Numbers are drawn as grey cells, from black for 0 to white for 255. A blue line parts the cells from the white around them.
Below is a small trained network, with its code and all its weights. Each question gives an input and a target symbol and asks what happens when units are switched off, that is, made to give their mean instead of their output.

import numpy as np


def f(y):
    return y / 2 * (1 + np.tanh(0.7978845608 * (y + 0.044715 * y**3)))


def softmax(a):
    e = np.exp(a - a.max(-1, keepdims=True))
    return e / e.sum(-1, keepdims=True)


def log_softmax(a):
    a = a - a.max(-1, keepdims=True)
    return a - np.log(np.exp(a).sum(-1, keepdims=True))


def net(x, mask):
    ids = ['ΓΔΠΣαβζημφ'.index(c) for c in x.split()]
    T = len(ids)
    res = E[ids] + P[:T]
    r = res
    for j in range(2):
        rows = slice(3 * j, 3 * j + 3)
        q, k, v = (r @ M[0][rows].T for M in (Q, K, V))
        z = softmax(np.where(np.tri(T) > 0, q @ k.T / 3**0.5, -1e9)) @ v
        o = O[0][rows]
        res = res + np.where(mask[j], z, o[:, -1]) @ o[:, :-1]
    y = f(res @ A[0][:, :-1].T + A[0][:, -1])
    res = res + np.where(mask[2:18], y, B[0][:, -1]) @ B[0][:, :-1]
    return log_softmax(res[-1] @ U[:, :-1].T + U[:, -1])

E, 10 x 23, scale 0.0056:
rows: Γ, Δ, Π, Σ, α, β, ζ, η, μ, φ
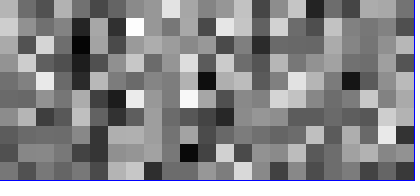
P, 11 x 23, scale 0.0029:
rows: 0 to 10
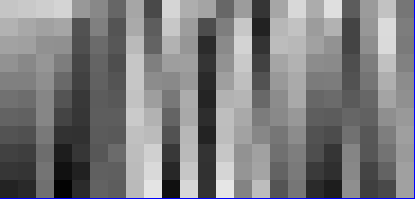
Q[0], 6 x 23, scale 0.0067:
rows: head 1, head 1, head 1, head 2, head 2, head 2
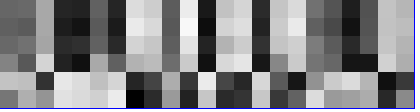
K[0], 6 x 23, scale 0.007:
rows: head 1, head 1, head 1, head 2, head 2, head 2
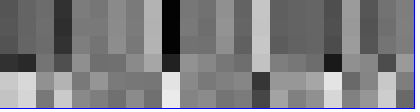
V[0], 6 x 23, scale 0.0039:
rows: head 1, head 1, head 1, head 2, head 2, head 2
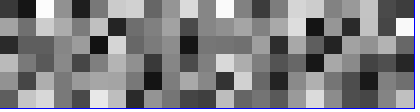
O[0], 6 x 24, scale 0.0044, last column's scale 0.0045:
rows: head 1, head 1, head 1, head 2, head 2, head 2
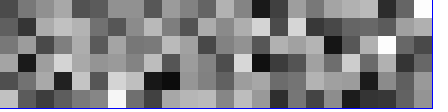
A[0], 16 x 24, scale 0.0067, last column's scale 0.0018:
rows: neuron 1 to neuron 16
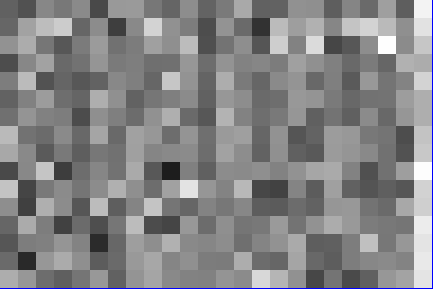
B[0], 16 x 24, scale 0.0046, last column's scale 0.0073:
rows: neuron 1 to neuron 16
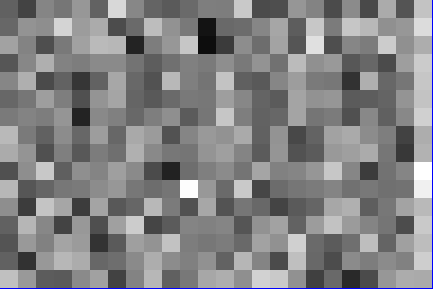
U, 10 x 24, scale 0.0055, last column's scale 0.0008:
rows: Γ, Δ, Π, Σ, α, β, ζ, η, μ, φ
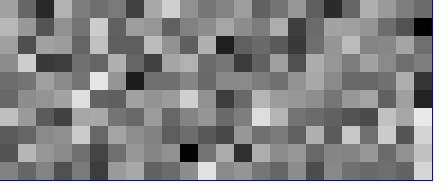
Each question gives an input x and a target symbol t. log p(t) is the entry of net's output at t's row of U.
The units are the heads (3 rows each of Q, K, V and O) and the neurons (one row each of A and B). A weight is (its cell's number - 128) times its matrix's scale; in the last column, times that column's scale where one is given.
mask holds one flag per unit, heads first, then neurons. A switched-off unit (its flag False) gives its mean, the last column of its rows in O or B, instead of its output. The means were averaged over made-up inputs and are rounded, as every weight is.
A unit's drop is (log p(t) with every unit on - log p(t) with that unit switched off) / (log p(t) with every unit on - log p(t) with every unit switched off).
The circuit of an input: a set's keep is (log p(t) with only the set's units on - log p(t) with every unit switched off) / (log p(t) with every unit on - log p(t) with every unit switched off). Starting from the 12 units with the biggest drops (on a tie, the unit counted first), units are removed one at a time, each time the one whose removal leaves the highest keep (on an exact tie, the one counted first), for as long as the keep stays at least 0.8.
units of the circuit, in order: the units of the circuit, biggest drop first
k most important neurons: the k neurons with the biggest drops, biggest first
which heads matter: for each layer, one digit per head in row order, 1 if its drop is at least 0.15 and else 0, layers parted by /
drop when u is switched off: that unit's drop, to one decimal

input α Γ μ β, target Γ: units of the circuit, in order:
head 1; neuron 10; head 2
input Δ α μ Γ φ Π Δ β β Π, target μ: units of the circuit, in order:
head 2; neuron 11
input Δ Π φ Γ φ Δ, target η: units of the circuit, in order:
head 2; head 1; neuron 1; neuron 2
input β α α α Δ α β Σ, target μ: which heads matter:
01
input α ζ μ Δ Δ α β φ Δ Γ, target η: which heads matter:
11
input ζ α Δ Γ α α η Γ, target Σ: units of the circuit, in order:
head 1; neuron 5
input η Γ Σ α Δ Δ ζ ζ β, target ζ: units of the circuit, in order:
head 1; neuron 16
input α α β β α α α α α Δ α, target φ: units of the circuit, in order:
head 2; neuron 2
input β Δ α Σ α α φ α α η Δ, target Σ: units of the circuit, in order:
head 1; neuron 13
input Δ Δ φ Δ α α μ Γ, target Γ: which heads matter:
00
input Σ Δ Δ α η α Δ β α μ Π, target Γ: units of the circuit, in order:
head 1; head 2; neuron 10
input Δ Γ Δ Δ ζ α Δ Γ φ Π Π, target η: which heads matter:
11
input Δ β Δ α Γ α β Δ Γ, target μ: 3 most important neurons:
neuron 11; neuron 3; neuron 14
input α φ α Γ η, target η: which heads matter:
01
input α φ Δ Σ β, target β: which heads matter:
01
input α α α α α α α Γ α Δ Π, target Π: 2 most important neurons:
neuron 12; neuron 5
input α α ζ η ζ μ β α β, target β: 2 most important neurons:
neuron 14; neuron 2
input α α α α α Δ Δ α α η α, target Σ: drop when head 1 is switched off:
1.5
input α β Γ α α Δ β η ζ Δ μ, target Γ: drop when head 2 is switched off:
0.9
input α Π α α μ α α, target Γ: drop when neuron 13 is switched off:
0.1
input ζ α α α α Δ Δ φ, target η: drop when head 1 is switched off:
0.1
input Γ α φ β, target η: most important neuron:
neuron 3
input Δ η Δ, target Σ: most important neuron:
neuron 3
